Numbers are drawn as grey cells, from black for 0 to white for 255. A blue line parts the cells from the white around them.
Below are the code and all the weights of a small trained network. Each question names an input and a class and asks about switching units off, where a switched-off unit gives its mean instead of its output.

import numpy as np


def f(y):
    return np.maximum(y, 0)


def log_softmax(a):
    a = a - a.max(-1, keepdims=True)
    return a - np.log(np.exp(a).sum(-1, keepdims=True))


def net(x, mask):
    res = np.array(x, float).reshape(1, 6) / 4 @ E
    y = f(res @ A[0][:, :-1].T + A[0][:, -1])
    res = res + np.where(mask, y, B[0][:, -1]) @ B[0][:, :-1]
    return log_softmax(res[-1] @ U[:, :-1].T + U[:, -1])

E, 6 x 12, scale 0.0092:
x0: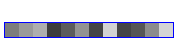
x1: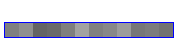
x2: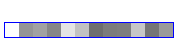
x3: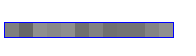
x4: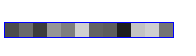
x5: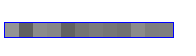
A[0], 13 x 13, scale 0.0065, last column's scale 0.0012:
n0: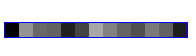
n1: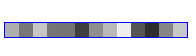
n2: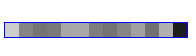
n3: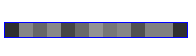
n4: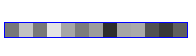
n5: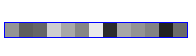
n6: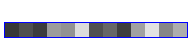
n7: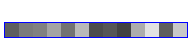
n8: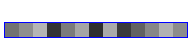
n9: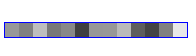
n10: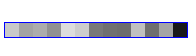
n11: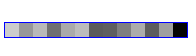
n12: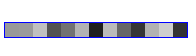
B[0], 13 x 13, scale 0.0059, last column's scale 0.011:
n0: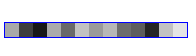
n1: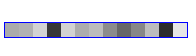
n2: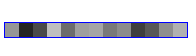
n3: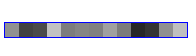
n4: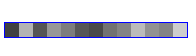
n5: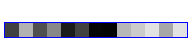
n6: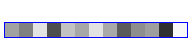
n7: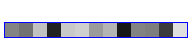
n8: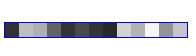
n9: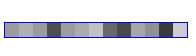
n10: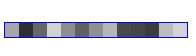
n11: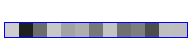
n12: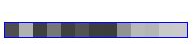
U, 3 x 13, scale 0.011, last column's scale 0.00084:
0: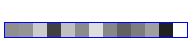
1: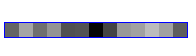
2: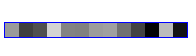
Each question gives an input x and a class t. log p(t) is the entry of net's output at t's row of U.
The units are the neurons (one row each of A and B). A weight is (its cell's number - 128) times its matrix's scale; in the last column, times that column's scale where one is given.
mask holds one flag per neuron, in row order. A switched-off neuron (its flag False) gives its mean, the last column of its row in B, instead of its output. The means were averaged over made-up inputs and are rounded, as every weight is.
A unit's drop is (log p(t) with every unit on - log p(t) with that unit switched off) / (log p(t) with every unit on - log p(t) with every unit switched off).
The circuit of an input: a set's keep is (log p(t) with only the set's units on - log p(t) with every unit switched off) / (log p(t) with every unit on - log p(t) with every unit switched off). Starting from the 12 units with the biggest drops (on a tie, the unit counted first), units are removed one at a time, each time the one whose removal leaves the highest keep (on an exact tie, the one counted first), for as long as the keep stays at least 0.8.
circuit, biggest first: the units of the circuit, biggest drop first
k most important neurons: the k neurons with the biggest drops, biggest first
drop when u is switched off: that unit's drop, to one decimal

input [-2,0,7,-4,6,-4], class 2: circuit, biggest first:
n10
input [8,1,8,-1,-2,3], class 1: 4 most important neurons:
n8; n12; n0; n3
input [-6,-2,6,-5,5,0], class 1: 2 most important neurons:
n5; n4
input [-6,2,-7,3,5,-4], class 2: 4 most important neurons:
n0; n3; n8; n1
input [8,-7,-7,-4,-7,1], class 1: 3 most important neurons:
n12; n8; n6
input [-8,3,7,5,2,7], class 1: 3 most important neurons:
n5; n4; n0
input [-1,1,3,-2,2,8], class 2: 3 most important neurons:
n1; n9; n8
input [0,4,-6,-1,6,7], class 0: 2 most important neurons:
n6; n7
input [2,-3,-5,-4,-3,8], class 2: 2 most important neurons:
n0; n6
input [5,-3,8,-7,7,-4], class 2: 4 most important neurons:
n10; n11; n1; n2
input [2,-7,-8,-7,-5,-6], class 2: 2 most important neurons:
n0; n3
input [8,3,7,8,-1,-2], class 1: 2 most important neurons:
n8; n12
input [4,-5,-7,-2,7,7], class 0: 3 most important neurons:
n6; n7; n10
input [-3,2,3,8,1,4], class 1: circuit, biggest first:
n5
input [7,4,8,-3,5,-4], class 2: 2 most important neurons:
n10; n11
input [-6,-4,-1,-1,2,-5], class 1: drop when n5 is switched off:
0.1
